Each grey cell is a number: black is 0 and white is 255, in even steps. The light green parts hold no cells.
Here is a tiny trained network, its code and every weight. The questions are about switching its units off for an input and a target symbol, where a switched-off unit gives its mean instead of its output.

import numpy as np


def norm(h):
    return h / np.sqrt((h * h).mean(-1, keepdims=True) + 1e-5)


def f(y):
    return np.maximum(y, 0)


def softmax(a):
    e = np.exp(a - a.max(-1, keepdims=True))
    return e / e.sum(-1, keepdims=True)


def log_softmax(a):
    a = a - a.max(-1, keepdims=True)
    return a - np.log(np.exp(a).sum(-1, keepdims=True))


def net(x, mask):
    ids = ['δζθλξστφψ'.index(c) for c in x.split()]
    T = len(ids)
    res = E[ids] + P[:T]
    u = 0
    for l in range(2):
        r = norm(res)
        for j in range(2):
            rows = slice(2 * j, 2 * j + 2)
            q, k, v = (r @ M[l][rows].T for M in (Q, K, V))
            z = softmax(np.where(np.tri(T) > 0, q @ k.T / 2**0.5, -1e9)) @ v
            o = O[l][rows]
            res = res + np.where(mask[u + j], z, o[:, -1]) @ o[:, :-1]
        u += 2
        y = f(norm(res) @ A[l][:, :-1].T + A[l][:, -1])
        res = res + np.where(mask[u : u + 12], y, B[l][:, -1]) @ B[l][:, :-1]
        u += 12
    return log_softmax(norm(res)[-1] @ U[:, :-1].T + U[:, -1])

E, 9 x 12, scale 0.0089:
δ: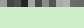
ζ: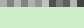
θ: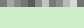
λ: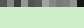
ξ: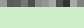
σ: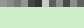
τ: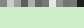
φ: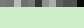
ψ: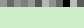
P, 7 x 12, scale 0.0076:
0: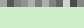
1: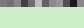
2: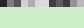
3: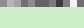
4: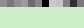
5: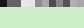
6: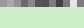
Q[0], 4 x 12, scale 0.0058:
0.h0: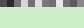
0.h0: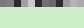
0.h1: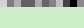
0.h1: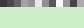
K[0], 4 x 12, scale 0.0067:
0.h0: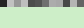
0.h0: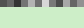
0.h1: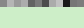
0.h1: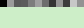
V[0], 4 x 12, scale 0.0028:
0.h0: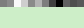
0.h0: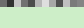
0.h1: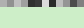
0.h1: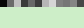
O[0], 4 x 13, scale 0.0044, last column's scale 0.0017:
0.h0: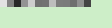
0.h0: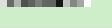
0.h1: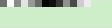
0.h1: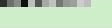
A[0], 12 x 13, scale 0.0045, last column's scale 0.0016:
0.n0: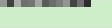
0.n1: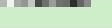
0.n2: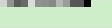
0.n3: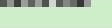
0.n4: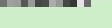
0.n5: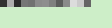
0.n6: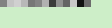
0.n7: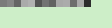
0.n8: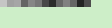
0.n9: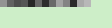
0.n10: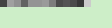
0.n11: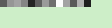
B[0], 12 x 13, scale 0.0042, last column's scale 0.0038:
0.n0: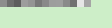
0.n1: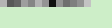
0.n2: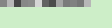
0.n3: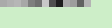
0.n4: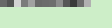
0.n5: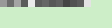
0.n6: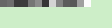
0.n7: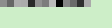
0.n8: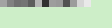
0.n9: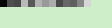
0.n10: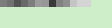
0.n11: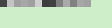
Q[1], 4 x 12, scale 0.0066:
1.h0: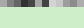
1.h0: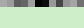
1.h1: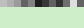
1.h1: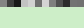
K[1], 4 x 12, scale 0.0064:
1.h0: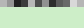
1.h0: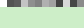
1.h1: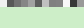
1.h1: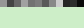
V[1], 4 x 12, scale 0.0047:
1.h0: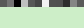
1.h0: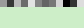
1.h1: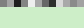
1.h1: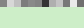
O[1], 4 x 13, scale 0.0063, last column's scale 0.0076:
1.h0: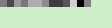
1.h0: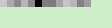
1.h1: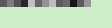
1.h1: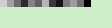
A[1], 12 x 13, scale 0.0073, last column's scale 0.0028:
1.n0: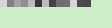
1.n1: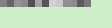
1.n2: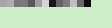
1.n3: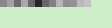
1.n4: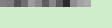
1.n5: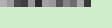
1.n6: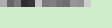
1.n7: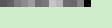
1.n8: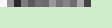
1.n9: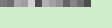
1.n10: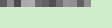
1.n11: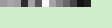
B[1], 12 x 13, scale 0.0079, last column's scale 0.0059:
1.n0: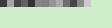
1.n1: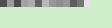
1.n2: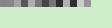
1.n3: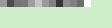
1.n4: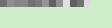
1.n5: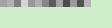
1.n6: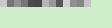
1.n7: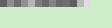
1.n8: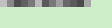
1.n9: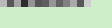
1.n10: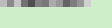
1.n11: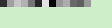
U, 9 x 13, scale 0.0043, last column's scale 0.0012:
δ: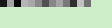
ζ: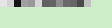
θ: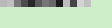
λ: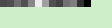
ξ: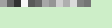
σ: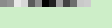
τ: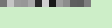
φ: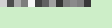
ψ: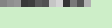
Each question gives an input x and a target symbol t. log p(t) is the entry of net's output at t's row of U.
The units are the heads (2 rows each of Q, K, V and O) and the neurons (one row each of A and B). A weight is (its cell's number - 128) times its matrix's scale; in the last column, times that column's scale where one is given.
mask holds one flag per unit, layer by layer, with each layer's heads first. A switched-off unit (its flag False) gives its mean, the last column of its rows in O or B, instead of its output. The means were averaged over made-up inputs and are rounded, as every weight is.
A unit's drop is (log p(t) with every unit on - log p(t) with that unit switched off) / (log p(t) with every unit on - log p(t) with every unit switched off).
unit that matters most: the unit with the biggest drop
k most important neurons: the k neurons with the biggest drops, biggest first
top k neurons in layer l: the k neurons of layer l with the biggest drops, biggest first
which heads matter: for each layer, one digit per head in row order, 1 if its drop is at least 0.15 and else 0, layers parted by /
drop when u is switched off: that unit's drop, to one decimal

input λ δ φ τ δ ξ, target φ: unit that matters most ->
1.n9
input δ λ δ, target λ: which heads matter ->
00 / 10
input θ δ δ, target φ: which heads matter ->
00 / 11
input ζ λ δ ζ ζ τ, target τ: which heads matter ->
00 / 01
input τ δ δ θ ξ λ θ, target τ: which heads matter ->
00 / 01
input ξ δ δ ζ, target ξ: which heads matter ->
00 / 01
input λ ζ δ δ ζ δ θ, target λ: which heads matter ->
00 / 10
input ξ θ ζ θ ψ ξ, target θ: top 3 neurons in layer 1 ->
(1.n0; 1.n2; 1.n3)
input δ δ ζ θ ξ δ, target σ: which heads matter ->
00 / 01
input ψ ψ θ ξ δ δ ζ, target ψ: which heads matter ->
00 / 10
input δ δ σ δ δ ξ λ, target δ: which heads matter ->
00 / 01
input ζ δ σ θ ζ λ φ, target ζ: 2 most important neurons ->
(0.n8; 1.n5)
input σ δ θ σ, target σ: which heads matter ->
01 / 00
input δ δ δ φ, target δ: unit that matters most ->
1.h1
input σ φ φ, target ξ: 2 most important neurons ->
(0.n4; 1.n0)
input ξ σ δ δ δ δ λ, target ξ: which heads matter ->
11 / 01
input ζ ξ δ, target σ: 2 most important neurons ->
(1.n2; 1.n10)
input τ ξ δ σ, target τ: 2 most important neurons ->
(1.n11; 1.n5)
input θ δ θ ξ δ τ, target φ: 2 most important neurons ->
(0.n9; 1.n9)
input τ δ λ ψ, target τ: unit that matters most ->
1.h1
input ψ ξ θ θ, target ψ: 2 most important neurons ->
(1.n0; 0.n5)
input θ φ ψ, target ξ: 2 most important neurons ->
(0.n4; 1.n0)
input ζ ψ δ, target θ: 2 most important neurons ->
(1.n0; 1.n2)
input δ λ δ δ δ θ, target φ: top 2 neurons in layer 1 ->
(1.n9; 1.n3)
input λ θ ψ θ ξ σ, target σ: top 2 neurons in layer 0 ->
(0.n3; 0.n9)
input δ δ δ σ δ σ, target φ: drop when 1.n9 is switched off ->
0.2
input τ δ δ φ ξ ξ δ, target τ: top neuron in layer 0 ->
(0.n2)
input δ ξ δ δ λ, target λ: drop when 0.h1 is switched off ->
0.1
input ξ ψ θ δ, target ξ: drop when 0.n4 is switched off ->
0.0
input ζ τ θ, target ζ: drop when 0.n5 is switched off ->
0.1
